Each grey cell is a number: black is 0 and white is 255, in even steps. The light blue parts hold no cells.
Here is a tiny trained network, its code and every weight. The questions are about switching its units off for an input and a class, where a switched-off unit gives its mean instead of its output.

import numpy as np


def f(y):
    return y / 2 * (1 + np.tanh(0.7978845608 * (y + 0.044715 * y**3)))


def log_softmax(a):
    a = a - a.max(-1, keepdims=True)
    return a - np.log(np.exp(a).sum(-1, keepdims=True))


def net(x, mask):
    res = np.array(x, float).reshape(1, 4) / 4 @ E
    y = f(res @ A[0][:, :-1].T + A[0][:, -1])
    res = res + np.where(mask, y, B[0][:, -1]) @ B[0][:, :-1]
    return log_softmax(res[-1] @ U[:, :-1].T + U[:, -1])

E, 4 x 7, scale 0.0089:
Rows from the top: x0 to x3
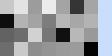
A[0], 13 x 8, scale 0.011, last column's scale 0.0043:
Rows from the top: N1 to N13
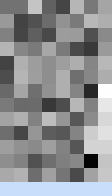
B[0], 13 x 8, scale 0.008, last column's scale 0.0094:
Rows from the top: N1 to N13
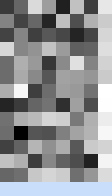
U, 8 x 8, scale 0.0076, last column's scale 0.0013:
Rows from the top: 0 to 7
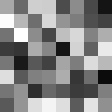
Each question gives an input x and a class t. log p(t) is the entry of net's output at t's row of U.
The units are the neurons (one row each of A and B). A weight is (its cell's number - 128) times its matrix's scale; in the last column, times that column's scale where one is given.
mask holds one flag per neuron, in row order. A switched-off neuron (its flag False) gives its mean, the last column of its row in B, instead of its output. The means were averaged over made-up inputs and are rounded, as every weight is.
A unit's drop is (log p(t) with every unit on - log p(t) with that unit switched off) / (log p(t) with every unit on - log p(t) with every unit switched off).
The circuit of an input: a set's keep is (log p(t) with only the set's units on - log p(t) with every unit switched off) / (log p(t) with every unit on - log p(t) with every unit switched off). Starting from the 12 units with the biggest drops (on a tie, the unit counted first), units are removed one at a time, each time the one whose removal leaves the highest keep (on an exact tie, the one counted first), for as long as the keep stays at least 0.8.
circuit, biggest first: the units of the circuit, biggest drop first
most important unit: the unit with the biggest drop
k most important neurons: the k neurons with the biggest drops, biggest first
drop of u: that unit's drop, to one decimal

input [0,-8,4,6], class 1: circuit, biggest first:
[N4 N12]
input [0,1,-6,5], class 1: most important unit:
N12
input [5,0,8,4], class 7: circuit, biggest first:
[N8 N12]
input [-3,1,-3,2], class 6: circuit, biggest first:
[N9 N3 N12]
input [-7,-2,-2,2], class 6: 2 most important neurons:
[N12 N3]
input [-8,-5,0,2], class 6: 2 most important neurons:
[N12 N3]
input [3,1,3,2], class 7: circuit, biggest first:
[N12 N8]
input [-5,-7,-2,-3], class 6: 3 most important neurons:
[N3 N12 N11]
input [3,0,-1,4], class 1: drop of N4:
0.2
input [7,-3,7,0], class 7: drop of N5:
0.0
